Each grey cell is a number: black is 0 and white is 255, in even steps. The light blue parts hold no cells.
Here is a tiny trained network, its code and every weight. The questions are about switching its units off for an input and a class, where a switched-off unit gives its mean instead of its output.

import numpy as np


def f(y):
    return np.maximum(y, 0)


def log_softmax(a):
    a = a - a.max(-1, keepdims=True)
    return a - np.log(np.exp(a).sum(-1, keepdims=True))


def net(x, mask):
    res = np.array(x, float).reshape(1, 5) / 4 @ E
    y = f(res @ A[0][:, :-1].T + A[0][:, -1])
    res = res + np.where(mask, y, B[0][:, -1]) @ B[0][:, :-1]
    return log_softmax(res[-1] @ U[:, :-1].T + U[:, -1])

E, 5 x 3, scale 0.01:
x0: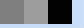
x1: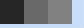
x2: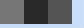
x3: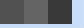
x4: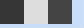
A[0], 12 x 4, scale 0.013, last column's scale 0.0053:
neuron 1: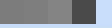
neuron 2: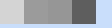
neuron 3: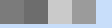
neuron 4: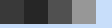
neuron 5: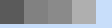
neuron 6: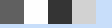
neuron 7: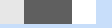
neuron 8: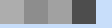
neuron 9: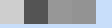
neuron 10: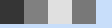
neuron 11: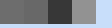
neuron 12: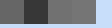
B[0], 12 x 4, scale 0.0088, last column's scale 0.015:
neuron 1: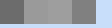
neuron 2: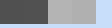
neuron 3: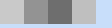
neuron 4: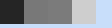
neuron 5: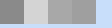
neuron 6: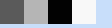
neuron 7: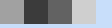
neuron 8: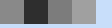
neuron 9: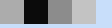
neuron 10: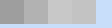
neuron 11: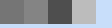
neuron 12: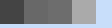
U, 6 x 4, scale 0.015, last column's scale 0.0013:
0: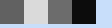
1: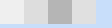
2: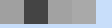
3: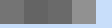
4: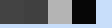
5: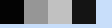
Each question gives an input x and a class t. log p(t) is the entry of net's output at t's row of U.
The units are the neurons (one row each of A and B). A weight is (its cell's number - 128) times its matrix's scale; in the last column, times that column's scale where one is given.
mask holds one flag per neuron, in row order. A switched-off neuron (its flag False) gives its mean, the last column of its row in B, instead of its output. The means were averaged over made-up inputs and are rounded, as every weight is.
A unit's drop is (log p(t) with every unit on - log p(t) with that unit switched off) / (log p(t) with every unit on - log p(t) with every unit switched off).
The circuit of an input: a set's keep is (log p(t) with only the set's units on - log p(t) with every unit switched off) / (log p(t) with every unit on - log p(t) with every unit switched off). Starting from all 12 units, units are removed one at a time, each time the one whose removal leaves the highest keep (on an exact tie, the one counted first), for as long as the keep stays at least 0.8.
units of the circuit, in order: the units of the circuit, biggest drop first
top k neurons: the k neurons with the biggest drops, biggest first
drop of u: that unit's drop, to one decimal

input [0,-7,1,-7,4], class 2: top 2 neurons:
[neuron 2; neuron 4]
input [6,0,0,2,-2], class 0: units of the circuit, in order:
[neuron 9]
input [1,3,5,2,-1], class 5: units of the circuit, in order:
[neuron 4; neuron 9]
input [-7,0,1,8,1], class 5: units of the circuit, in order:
[neuron 9; neuron 7]
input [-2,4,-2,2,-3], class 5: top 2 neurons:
[neuron 7; neuron 9]
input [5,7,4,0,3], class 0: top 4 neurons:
[neuron 6; neuron 2; neuron 11; neuron 9]
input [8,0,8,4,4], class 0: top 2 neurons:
[neuron 6; neuron 9]
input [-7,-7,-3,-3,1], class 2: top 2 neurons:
[neuron 2; neuron 8]
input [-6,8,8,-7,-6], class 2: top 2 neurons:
[neuron 3; neuron 9]
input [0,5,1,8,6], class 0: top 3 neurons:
[neuron 6; neuron 2; neuron 11]
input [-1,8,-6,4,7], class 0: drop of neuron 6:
0.3
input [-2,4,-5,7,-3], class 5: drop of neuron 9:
0.2
